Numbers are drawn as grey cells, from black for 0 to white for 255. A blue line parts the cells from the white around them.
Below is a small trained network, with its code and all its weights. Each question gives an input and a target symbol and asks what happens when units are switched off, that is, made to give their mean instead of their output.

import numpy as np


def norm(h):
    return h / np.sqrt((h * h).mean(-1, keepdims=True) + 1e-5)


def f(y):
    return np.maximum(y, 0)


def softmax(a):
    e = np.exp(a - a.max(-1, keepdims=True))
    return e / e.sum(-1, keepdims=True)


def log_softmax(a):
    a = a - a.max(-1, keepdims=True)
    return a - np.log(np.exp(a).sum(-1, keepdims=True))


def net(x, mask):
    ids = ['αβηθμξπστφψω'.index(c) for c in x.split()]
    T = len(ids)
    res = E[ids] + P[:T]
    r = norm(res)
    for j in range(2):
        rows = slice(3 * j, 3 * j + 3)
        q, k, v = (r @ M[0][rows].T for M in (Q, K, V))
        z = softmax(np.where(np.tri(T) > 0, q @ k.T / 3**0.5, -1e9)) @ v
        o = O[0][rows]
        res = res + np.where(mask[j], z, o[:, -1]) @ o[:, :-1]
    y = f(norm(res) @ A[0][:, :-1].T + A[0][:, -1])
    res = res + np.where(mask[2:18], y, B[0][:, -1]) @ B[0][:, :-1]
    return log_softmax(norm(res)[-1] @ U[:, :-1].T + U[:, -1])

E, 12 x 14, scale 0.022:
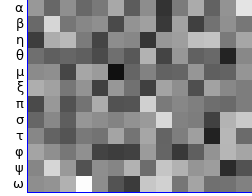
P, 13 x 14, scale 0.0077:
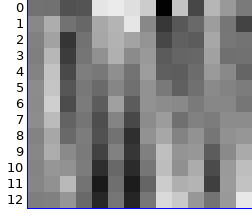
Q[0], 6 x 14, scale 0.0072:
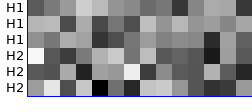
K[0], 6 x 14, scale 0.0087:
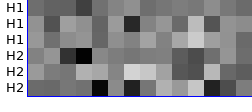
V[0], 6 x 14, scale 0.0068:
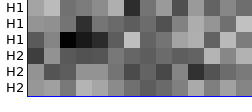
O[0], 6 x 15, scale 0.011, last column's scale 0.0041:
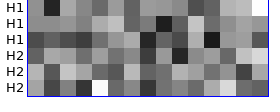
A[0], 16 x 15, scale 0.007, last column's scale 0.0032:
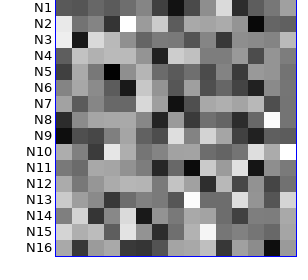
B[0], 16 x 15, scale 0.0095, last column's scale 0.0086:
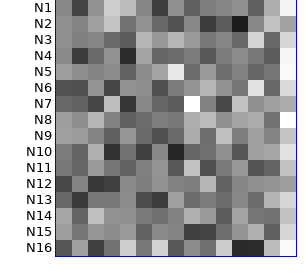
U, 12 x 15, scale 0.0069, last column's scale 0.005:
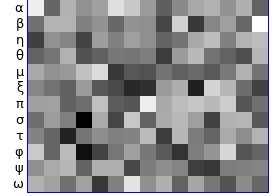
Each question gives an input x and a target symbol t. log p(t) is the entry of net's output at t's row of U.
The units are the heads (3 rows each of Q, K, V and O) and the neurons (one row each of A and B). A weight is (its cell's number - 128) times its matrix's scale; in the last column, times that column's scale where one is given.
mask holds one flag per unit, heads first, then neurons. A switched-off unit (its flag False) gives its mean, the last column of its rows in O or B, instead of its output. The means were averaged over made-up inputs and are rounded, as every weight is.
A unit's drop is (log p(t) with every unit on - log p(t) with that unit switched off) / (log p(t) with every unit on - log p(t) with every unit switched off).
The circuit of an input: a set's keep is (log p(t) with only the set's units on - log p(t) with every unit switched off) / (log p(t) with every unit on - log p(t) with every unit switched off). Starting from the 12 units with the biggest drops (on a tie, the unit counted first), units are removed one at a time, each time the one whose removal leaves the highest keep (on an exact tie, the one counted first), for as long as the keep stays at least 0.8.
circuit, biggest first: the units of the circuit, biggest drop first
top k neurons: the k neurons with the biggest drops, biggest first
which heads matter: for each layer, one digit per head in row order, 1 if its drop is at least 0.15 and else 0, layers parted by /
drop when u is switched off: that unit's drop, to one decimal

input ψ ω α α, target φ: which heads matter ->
10
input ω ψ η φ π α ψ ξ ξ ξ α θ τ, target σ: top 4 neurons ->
(N16 N10 N1 N5)
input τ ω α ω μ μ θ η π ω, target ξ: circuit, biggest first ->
(N4 N12)
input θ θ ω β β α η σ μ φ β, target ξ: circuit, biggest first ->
(H1 N4)
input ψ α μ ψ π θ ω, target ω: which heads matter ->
01
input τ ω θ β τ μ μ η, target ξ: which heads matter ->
01
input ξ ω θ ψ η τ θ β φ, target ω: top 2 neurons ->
(N16 N6)
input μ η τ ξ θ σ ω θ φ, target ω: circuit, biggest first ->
(H2 N16 H1)
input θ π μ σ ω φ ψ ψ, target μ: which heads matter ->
00
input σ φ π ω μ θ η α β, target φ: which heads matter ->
10
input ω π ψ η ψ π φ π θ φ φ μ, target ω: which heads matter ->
11
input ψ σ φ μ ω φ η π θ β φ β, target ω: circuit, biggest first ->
(H1 N16 H2 N4)
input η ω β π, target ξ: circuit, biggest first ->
(N4 H1)
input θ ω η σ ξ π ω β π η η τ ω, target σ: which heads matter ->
01
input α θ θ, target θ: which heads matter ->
11
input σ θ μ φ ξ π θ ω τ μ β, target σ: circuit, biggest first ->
(N16 H2)
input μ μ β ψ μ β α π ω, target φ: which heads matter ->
01
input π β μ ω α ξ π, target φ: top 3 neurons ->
(N4 N15 N1)
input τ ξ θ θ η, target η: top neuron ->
(N5)
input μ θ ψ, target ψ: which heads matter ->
11
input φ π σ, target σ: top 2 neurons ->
(N10 N4)
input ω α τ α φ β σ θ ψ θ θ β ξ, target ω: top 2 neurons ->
(N16 N1)
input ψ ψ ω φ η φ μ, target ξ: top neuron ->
(N4)
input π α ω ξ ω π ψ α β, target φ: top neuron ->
(N3)
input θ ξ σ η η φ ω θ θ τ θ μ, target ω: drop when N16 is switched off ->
0.3
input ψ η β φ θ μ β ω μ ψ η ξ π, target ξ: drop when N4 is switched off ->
0.4
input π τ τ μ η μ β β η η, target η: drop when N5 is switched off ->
0.1
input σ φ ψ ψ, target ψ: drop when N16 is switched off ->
0.0
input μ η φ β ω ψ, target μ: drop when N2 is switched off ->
0.3
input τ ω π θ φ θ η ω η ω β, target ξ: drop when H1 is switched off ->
0.4
